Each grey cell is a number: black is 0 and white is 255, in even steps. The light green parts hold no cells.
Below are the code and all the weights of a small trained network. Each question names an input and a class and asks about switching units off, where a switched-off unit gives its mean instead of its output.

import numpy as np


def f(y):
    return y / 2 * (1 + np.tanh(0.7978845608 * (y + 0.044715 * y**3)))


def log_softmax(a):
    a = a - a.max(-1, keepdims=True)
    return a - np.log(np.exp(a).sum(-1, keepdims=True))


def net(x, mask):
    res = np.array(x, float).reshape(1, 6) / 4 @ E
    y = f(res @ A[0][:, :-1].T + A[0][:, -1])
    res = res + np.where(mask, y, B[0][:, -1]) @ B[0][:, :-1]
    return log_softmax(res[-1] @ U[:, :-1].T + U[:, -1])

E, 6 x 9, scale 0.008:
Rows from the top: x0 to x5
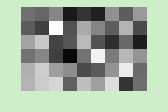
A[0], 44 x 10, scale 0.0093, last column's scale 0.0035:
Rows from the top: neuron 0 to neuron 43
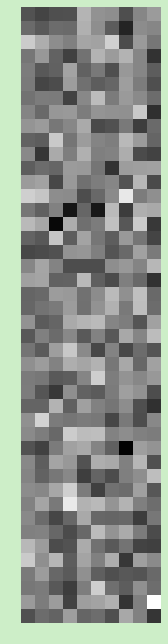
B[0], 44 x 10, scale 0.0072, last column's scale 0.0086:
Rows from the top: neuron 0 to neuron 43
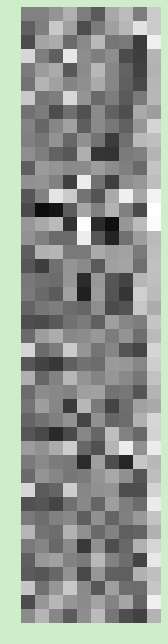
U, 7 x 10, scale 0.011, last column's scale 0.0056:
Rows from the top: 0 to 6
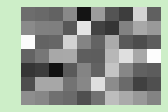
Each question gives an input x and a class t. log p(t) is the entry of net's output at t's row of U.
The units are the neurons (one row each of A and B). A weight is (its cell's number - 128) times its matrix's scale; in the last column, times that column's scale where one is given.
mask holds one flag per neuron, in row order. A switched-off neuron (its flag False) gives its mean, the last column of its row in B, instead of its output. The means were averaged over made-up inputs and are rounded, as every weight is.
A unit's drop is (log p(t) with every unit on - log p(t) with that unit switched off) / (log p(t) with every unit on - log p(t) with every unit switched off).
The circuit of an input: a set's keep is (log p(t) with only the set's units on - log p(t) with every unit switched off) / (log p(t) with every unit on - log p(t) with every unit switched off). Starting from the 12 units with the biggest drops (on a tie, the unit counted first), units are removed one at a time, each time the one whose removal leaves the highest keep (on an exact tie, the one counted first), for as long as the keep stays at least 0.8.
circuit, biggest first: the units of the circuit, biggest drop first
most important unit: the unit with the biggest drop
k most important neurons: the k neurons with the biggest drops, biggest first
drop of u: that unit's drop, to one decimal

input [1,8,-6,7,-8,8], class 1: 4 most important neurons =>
neuron 16; neuron 28; neuron 9; neuron 10
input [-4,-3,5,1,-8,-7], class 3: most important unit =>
neuron 31
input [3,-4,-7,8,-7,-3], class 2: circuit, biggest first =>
neuron 41; neuron 3
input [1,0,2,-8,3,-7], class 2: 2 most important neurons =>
neuron 34; neuron 24
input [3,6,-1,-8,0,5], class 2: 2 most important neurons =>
neuron 24; neuron 34
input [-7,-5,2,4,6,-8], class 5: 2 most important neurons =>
neuron 43; neuron 4
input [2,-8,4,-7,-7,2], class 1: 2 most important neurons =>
neuron 15; neuron 12
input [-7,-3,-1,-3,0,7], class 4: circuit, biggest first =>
neuron 30; neuron 35
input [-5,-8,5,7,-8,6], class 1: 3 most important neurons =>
neuron 15; neuron 12; neuron 13
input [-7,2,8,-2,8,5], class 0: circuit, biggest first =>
neuron 19; neuron 29
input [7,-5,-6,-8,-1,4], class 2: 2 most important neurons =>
neuron 24; neuron 34
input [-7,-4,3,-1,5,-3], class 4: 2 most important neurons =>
neuron 35; neuron 30
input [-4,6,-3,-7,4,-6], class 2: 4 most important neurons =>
neuron 34; neuron 15; neuron 24; neuron 12
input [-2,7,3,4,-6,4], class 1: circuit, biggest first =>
neuron 16
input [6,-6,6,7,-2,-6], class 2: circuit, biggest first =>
neuron 41; neuron 3
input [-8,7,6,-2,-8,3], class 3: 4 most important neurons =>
neuron 31; neuron 1; neuron 14; neuron 15
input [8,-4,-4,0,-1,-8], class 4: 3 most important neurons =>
neuron 14; neuron 18; neuron 2
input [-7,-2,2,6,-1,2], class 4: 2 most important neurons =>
neuron 30; neuron 25
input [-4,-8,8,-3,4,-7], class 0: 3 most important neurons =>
neuron 19; neuron 29; neuron 38
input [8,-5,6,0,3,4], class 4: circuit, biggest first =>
neuron 14
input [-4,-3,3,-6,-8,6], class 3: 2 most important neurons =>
neuron 31; neuron 1
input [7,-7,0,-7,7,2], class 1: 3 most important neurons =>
neuron 15; neuron 12; neuron 31
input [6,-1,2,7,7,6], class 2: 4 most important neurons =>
neuron 3; neuron 37; neuron 6; neuron 1
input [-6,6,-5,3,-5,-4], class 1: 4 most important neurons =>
neuron 16; neuron 10; neuron 9; neuron 14
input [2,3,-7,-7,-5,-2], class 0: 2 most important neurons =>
neuron 20; neuron 32
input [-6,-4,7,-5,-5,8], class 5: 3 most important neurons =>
neuron 2; neuron 39; neuron 42
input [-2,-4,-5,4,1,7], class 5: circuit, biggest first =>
neuron 2
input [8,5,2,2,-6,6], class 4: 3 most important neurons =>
neuron 14; neuron 13; neuron 15
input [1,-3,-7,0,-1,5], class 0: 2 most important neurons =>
neuron 20; neuron 32
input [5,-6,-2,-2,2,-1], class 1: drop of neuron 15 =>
0.8
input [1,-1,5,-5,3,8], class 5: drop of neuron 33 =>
0.0
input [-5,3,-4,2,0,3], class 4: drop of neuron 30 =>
0.1
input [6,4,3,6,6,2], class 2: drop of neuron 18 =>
-0.1
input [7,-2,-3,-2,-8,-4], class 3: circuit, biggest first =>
neuron 31
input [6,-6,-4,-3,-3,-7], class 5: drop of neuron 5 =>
0.2
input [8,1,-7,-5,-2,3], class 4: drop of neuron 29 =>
0.2
